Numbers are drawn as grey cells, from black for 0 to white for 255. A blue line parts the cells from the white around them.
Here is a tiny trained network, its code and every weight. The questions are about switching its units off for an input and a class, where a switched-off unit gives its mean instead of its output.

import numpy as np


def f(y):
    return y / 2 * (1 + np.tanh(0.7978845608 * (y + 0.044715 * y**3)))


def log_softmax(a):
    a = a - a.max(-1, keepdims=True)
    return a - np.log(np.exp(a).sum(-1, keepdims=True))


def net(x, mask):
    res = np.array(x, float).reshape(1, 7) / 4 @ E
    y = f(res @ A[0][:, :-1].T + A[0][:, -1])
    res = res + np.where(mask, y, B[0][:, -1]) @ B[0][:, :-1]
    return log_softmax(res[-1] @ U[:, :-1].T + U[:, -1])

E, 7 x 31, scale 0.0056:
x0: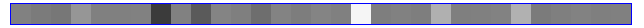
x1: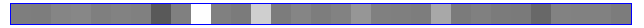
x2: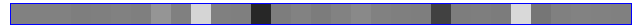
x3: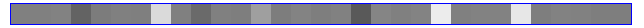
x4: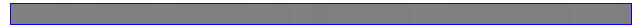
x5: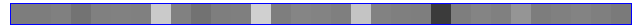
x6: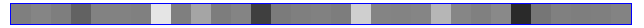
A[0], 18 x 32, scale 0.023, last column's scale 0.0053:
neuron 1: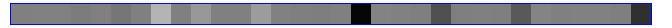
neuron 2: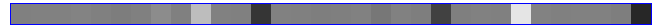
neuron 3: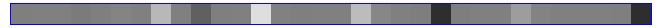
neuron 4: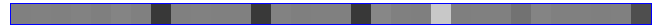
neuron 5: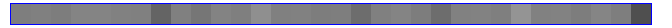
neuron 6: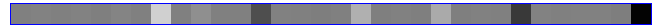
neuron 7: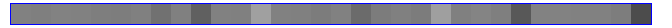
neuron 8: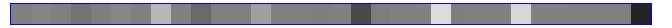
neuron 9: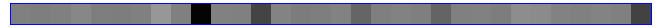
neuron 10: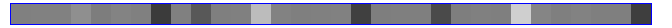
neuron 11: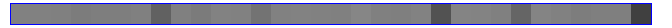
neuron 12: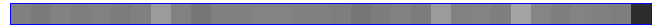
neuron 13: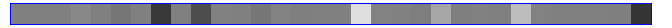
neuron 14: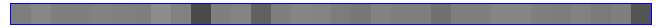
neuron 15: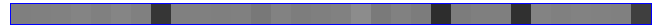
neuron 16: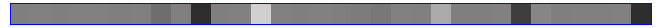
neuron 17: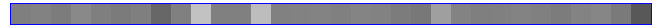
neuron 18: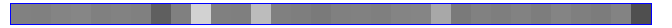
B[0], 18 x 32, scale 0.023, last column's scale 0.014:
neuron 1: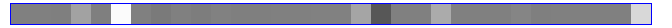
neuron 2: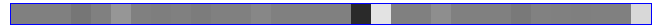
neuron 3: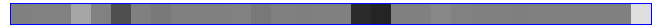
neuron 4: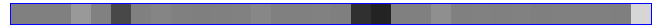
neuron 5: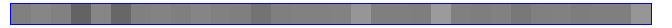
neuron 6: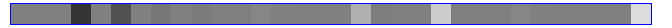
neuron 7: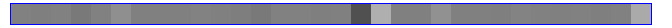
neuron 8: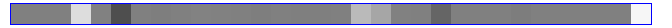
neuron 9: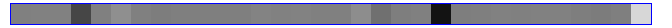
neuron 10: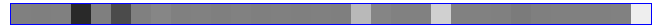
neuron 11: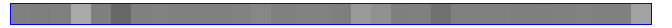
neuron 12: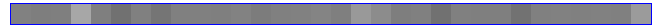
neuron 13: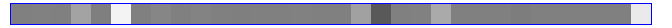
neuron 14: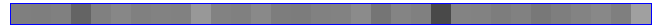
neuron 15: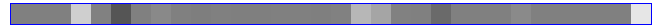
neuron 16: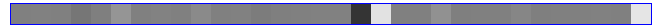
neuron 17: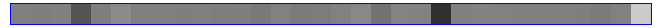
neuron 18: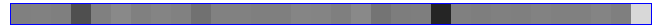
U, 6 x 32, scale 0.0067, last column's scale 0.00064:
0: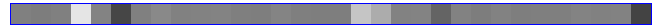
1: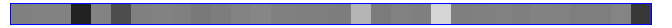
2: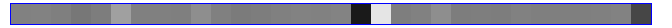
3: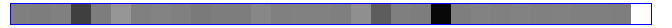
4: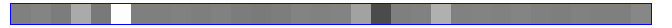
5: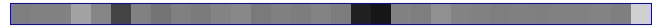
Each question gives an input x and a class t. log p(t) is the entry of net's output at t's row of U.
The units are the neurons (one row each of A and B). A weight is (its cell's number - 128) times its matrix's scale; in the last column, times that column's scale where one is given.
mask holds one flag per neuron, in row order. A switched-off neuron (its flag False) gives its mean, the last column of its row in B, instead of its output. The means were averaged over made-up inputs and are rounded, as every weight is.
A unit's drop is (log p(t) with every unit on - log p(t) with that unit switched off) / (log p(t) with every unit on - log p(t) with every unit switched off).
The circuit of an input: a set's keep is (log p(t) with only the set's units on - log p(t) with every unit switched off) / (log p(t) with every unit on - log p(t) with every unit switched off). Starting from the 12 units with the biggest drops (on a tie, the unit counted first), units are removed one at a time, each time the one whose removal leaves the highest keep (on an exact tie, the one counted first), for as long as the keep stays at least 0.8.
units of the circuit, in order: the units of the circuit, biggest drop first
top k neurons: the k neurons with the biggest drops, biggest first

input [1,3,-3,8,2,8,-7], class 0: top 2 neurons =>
neuron 8; neuron 4
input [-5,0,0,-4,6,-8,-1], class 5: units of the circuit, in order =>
neuron 4
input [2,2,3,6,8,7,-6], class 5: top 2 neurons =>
neuron 3; neuron 15
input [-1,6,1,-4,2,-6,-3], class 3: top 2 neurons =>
neuron 18; neuron 3
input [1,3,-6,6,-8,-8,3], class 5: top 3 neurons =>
neuron 4; neuron 15; neuron 2
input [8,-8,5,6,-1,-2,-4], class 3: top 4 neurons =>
neuron 9; neuron 1; neuron 14; neuron 15
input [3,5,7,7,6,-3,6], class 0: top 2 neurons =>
neuron 8; neuron 16
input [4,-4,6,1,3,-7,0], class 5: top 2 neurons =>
neuron 4; neuron 16
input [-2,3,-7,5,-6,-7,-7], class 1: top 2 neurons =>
neuron 10; neuron 3
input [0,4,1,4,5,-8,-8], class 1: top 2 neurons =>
neuron 10; neuron 3
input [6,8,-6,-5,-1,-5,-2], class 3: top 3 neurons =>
neuron 18; neuron 17; neuron 2
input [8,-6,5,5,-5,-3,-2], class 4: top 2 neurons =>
neuron 13; neuron 18
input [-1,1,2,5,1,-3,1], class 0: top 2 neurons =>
neuron 8; neuron 3
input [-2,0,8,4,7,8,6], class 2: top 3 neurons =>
neuron 2; neuron 4; neuron 10
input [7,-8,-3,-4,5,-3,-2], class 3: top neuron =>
neuron 9
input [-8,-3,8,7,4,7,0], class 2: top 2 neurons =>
neuron 2; neuron 13
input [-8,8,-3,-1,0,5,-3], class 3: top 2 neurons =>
neuron 18; neuron 17
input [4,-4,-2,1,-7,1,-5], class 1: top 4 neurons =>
neuron 10; neuron 1; neuron 18; neuron 17
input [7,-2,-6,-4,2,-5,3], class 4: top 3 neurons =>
neuron 13; neuron 2; neuron 3
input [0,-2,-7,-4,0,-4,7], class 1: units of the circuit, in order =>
neuron 6
